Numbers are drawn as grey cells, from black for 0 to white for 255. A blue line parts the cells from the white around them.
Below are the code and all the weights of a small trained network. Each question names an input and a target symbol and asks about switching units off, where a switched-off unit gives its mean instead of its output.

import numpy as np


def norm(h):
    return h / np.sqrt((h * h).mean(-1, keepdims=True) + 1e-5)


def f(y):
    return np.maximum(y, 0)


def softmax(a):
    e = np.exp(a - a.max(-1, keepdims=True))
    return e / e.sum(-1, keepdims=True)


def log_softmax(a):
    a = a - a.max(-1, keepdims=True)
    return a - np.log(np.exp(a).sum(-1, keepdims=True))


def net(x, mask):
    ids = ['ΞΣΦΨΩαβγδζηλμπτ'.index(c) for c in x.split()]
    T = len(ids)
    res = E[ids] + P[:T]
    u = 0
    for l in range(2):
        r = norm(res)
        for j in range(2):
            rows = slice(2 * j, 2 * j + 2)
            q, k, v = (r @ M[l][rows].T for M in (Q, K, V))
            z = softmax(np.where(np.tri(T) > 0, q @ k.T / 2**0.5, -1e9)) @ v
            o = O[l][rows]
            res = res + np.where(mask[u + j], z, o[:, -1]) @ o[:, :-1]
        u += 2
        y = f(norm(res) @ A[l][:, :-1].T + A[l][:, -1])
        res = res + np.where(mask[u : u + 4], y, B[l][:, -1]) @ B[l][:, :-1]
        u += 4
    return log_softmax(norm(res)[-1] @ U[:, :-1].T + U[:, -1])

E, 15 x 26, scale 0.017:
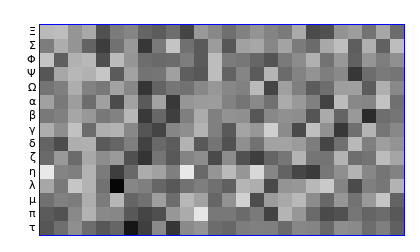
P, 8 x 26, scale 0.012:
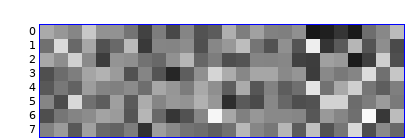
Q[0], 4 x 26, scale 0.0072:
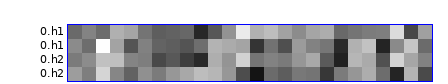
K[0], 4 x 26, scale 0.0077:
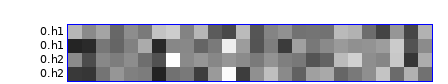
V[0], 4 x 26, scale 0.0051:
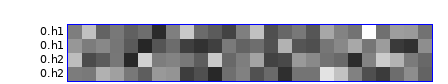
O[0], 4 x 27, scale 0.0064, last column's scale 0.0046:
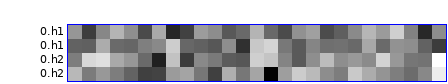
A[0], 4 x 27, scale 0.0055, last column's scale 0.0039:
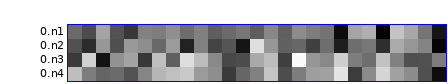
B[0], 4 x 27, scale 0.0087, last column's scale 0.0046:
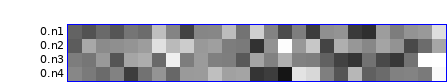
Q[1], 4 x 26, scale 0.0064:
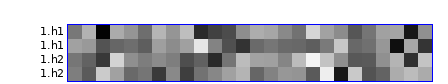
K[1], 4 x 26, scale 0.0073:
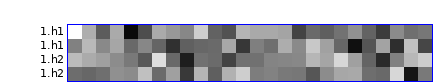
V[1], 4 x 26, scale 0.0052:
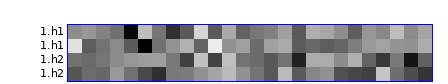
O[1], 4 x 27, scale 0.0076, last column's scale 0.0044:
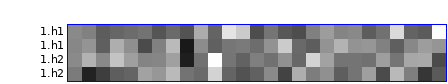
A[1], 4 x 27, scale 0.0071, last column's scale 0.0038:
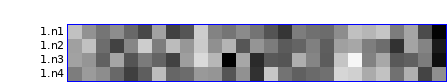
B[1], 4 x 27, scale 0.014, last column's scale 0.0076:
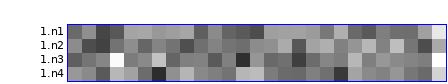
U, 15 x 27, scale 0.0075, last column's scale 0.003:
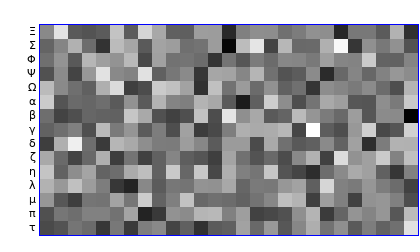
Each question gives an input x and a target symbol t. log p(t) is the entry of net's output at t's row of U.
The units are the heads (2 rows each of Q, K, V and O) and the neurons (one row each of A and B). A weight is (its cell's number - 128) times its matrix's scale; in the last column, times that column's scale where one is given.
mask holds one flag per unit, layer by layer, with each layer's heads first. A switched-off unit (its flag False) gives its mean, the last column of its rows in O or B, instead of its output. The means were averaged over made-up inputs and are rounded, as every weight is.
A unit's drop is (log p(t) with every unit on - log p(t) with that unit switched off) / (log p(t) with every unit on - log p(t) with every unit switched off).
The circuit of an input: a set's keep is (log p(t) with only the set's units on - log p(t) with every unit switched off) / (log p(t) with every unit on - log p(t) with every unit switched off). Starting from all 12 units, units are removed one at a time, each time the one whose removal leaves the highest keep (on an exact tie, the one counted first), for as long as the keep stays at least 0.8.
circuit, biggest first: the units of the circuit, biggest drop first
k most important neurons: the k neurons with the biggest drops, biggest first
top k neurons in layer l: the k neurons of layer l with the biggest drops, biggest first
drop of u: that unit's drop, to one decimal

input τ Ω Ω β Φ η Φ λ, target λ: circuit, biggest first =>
[1.n4]
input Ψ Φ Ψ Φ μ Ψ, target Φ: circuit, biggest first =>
[0.h1; 1.n3]
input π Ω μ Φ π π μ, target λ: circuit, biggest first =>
[1.n1; 0.h2]
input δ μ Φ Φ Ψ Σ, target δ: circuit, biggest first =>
[1.h1; 0.n1]
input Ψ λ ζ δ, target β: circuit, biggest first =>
[0.h1; 0.h2; 0.n1]
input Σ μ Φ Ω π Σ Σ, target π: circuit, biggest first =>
[0.n1; 0.h2]
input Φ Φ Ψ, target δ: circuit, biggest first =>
[1.h1; 0.n1]
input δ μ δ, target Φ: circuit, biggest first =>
[0.h1; 1.n3]
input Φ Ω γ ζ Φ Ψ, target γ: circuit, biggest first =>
[1.n1; 0.h1]
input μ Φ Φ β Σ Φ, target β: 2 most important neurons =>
[0.n1; 1.n2]
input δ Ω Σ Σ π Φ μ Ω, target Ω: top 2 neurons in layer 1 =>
[1.n4; 1.n3]
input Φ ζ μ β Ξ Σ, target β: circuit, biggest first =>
[0.n1; 0.h1]
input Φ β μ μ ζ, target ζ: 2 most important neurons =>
[0.n3; 1.n2]
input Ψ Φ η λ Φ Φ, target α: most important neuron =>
[0.n1]
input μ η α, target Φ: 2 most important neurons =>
[1.n3; 0.n3]
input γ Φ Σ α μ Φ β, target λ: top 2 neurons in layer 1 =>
[1.n1; 1.n3]
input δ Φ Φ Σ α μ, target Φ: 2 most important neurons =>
[1.n3; 1.n1]
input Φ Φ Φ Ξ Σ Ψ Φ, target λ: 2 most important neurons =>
[1.n1; 1.n3]
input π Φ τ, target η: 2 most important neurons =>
[0.n1; 0.n2]
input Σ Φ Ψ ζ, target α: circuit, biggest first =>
[0.h2]
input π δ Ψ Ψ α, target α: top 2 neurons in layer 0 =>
[0.n3; 0.n4]
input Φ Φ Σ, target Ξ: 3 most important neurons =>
[1.n1; 0.n1; 0.n3]
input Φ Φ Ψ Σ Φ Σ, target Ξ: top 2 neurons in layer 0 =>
[0.n1; 0.n3]
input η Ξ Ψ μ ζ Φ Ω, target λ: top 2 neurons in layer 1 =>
[1.n1; 1.n3]
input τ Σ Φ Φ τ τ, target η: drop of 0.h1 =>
0.6
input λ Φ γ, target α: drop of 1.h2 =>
-0.1
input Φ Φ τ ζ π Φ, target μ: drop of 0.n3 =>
0.0
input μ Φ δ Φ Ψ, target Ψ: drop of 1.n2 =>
0.1
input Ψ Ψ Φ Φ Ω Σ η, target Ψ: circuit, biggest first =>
[0.h2]
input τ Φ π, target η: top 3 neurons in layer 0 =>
[0.n2; 0.n1; 0.n3]
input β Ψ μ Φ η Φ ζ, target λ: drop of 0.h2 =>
0.2
